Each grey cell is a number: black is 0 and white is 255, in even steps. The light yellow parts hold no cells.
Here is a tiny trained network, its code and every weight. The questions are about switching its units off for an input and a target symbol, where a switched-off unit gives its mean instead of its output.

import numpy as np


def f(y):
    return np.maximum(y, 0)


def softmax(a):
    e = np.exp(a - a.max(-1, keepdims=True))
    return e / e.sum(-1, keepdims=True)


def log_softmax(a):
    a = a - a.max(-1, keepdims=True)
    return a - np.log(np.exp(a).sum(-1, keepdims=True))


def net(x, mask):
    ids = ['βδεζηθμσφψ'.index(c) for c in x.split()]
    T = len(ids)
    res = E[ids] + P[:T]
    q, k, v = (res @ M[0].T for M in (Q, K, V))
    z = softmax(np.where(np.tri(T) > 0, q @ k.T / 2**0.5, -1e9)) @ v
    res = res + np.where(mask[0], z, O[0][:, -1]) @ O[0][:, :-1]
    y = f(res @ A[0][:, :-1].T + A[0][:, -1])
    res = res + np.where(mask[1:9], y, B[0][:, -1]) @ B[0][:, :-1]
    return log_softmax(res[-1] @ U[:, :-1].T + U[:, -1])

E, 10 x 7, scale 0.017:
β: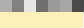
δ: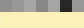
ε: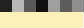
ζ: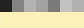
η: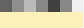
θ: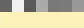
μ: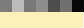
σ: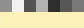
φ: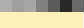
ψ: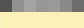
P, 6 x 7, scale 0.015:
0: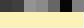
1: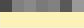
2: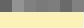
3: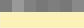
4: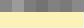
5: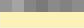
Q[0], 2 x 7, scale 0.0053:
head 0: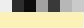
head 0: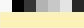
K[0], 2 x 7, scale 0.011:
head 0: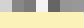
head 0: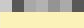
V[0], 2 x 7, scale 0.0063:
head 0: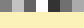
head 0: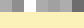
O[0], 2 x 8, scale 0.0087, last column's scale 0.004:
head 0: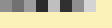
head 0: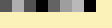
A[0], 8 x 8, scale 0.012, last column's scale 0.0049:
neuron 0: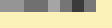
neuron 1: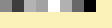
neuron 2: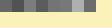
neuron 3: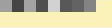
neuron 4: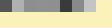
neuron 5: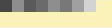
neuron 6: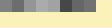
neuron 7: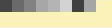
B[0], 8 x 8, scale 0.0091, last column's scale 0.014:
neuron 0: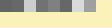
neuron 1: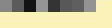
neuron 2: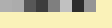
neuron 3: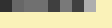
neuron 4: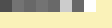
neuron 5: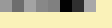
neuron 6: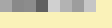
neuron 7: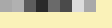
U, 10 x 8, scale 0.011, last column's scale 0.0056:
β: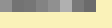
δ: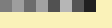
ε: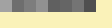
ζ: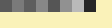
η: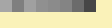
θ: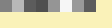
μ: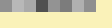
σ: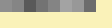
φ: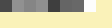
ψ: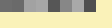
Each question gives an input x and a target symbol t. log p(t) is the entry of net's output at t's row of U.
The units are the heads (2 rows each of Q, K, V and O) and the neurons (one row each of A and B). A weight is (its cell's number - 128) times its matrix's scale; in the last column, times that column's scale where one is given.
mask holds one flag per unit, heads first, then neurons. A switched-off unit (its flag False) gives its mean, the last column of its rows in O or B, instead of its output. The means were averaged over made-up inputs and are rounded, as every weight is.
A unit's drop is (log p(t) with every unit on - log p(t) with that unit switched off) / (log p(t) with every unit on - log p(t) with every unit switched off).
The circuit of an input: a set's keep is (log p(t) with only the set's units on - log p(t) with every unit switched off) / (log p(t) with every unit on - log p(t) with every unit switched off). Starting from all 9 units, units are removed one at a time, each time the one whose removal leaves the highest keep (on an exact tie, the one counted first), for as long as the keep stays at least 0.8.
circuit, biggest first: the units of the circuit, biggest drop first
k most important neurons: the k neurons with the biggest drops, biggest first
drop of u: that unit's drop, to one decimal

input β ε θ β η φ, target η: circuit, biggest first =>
[head 0; neuron 6]
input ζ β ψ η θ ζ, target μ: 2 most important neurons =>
[neuron 3; neuron 4]
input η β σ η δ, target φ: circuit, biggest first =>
[neuron 3]
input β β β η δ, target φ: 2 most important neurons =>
[neuron 3; neuron 6]
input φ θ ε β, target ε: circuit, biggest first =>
[neuron 1; neuron 4]
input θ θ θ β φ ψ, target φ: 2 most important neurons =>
[neuron 3; neuron 1]
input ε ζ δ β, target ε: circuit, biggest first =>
[neuron 1; head 0; neuron 4]
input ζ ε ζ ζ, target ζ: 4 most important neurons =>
[neuron 7; neuron 1; neuron 5; neuron 2]
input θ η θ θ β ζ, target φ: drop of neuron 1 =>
0.3
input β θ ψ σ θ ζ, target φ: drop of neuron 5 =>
0.2
